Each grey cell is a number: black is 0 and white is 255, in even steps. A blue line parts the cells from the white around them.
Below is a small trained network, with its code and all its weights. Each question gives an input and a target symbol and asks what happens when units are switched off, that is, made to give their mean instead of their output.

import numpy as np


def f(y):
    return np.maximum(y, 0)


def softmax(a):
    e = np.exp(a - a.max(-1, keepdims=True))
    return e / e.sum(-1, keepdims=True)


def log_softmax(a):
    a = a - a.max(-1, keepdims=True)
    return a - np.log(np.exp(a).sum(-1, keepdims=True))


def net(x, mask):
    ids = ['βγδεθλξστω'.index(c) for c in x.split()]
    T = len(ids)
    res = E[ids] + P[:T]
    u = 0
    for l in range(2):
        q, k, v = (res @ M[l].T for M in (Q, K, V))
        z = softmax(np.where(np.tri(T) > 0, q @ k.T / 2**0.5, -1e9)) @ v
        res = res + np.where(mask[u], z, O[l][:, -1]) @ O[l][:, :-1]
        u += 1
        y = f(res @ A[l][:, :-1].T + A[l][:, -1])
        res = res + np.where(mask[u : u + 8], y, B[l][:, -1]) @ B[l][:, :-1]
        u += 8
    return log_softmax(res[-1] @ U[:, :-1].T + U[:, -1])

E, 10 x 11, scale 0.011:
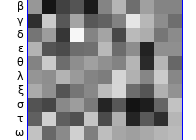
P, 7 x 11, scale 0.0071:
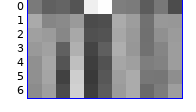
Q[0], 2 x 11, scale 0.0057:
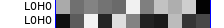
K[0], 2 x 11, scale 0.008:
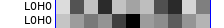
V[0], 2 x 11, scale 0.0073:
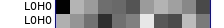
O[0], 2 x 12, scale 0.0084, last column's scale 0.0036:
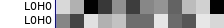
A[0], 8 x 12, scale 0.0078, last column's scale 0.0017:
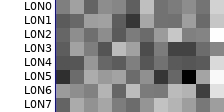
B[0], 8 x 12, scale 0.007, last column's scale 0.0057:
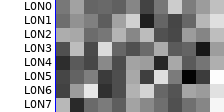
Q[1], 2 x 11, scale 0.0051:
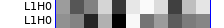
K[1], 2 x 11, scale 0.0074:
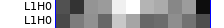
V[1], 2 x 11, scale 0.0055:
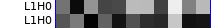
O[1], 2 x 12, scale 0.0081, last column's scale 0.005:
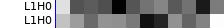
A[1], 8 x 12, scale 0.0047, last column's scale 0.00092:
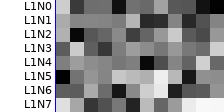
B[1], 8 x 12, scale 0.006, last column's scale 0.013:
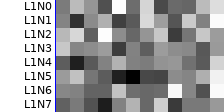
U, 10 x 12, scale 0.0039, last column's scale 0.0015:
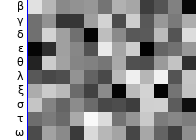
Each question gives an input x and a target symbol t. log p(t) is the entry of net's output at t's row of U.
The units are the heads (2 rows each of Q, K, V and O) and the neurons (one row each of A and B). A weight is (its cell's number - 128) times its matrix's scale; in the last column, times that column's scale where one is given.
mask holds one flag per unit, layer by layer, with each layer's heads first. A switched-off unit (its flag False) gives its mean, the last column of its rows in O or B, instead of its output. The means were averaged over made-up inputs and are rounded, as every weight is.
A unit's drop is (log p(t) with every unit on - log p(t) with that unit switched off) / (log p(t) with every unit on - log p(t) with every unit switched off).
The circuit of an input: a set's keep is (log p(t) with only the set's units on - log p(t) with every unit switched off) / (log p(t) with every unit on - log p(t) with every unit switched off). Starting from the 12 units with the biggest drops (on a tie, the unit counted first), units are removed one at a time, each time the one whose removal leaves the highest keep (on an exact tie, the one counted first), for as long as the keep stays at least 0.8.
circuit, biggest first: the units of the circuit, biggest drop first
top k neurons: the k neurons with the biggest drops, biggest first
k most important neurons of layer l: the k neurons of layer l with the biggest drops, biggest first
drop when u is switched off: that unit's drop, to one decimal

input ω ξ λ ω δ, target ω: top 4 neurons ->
(L1N6, L1N0, L0N6, L1N1)
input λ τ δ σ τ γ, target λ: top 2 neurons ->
(L0N5, L1N6)
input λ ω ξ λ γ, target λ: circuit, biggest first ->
(L1H0, L1N6)
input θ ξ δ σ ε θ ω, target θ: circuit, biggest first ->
(L1H0, L0N3, L1N5, L1N6)
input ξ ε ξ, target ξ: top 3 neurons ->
(L0N5, L1N5, L1N1)
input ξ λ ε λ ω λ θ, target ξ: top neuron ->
(L1N5)
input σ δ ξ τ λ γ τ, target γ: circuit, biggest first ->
(L0H0, L1N7)
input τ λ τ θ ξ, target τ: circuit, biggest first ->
(L1H0, L0N3, L0N5, L1N5)
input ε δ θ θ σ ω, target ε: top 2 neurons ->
(L0N3, L0N4)
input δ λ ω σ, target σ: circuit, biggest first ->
(L0H0, L1H0)
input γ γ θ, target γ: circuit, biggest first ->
(L0H0, L1N7, L1N1)
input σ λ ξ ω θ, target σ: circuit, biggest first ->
(L1H0, L0N5, L0N4)
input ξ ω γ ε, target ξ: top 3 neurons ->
(L1N5, L0N5, L1N1)
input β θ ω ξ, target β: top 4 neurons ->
(L1N0, L0N4, L1N2, L0N5)
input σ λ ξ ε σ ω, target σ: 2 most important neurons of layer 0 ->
(L0N5, L0N4)
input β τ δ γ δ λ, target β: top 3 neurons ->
(L1N0, L0N4, L1N2)
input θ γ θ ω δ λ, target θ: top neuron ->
(L0N3)
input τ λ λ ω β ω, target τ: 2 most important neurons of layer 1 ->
(L1N5, L1N4)
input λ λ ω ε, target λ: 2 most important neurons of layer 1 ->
(L1N6, L1N0)
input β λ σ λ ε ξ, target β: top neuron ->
(L1N0)
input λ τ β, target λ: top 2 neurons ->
(L0N5, L1N6)
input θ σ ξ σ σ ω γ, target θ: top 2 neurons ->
(L0N3, L1N5)
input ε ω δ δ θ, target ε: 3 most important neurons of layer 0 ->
(L0N3, L0N4, L0N5)
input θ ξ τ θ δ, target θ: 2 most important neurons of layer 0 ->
(L0N3, L0N5)
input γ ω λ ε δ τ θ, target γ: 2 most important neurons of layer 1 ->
(L1N7, L1N5)
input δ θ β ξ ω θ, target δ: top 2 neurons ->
(L0N6, L1N6)
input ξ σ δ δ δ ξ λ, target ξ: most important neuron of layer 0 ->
(L0N5)
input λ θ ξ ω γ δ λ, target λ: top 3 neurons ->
(L0N5, L1N6, L1N0)
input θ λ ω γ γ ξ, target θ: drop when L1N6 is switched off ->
0.1
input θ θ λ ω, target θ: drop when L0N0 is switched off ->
0.0
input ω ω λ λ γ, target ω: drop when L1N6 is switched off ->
0.5
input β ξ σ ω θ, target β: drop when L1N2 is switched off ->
0.2
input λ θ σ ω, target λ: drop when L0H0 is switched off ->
0.2
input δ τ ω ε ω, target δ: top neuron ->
(L0N6)
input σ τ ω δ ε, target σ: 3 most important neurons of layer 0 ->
(L0N5, L0N4, L0N3)
